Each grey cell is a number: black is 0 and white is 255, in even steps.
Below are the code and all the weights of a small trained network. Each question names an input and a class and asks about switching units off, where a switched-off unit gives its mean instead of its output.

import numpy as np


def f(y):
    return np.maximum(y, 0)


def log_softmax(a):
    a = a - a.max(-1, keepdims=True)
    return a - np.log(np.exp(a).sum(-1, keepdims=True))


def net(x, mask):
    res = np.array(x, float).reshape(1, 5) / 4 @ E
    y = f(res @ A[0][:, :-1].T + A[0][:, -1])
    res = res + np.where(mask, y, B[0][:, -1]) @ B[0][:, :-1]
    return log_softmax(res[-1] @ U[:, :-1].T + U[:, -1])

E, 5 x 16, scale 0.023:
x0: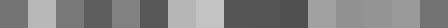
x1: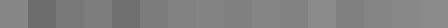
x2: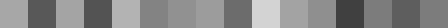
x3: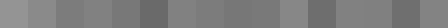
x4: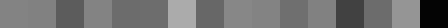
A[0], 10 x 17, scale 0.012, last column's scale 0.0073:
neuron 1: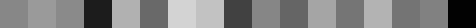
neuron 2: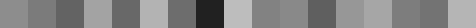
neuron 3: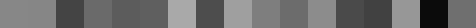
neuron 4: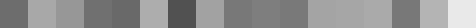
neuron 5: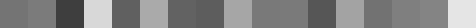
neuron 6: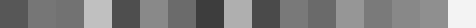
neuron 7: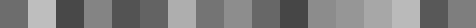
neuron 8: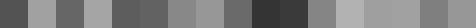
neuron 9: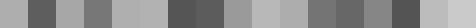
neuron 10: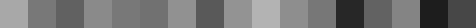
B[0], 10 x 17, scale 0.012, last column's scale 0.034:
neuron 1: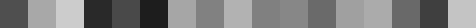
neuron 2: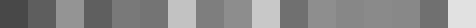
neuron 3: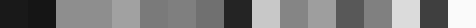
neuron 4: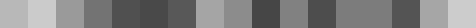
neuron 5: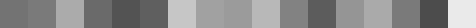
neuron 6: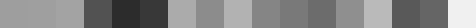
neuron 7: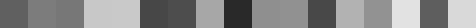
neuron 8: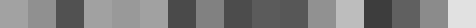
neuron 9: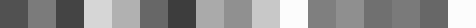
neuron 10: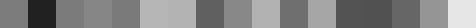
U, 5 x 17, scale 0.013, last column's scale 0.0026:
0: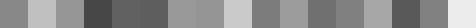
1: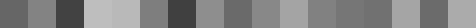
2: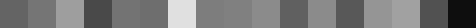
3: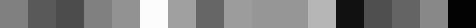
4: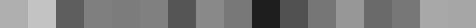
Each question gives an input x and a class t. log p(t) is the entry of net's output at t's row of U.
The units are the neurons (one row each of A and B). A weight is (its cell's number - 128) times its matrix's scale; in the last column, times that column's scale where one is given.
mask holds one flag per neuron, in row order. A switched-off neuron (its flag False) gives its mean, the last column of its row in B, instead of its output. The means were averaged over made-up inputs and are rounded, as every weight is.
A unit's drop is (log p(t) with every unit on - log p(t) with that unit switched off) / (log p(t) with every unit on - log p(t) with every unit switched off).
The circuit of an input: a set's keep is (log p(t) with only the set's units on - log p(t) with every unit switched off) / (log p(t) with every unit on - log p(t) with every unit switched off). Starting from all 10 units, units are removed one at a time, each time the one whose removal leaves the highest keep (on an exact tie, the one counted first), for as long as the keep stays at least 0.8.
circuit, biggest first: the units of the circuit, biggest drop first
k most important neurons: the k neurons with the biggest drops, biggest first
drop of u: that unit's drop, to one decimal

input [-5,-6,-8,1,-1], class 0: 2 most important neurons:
neuron 3; neuron 6
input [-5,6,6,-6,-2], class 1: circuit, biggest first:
neuron 9
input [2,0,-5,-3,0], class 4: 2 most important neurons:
neuron 9; neuron 3
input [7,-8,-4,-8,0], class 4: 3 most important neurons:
neuron 9; neuron 3; neuron 8
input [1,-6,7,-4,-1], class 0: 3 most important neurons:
neuron 1; neuron 3; neuron 7
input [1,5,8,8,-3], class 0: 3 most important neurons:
neuron 1; neuron 3; neuron 7
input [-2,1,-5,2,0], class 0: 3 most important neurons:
neuron 3; neuron 10; neuron 6
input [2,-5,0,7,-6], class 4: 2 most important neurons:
neuron 5; neuron 6
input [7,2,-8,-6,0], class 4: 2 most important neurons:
neuron 9; neuron 8
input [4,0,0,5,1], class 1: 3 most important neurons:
neuron 6; neuron 5; neuron 2
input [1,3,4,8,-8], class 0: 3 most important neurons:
neuron 3; neuron 7; neuron 4
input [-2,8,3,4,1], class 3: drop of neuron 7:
0.5
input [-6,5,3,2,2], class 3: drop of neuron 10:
0.2
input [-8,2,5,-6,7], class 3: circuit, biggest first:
neuron 10
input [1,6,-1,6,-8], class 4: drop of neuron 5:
0.1
